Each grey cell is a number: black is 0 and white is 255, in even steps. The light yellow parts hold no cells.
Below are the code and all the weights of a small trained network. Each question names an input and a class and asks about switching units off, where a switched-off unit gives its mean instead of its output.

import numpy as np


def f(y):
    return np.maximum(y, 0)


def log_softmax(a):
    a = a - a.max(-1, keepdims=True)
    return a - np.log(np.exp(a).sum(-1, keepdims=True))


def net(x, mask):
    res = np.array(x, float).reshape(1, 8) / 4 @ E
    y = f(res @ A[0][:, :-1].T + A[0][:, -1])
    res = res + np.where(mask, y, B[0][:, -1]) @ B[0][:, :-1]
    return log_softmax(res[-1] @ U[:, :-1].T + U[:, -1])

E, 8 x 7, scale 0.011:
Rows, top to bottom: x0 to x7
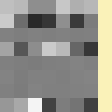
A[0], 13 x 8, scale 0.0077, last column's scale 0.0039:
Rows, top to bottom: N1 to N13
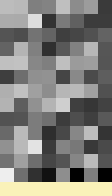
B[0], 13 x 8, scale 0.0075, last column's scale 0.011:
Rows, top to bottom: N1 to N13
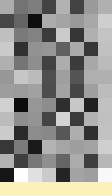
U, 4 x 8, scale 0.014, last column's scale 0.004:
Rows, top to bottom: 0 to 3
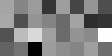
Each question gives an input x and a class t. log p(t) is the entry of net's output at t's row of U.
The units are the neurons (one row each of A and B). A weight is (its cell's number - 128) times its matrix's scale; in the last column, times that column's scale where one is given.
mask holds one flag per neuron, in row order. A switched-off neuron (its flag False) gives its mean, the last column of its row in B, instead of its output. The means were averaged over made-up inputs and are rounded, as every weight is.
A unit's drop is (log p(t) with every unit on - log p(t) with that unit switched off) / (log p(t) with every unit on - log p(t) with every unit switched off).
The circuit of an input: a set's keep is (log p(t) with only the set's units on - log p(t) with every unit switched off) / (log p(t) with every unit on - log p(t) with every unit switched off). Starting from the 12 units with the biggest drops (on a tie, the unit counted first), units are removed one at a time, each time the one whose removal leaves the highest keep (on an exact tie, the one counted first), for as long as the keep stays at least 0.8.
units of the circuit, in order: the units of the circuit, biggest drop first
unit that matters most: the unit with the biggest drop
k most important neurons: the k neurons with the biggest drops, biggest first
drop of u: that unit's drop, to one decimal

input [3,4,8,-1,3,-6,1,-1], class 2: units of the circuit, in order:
[N13 N3]
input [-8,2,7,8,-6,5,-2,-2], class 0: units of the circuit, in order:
[N9]
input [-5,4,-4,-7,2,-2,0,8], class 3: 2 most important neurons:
[N2 N11]
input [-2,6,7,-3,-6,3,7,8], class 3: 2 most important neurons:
[N2 N11]
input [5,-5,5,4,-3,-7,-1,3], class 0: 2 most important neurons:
[N13 N7]
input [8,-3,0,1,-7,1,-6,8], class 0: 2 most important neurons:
[N7 N5]
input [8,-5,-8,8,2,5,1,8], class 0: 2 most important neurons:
[N7 N5]
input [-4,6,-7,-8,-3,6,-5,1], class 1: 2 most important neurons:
[N10 N4]
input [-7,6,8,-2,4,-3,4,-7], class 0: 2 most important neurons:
[N3 N9]
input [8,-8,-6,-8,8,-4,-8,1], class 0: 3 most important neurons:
[N7 N13 N5]
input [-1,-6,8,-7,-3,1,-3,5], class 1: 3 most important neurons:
[N13 N10 N4]
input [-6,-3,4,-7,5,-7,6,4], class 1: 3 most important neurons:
[N10 N4 N12]
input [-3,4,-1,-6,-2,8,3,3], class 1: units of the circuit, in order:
[N10 N4]
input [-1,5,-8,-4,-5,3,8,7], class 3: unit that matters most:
N2
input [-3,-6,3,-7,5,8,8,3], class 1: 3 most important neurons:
[N13 N10 N4]
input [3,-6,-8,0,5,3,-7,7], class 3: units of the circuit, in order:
[N11 N2]
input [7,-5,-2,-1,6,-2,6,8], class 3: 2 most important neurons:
[N11 N2]
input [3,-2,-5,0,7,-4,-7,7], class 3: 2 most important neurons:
[N11 N2]
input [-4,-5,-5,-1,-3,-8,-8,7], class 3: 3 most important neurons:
[N11 N2 N13]
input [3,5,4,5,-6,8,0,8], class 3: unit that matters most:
N2
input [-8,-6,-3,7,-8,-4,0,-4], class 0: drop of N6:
0.2
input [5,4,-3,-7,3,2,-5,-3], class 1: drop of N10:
0.2
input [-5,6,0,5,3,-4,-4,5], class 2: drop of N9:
0.0
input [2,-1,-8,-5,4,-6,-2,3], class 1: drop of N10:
0.1
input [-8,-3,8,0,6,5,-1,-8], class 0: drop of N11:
0.1
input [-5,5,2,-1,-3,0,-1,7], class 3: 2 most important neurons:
[N2 N11]
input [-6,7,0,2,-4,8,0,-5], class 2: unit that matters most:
N13
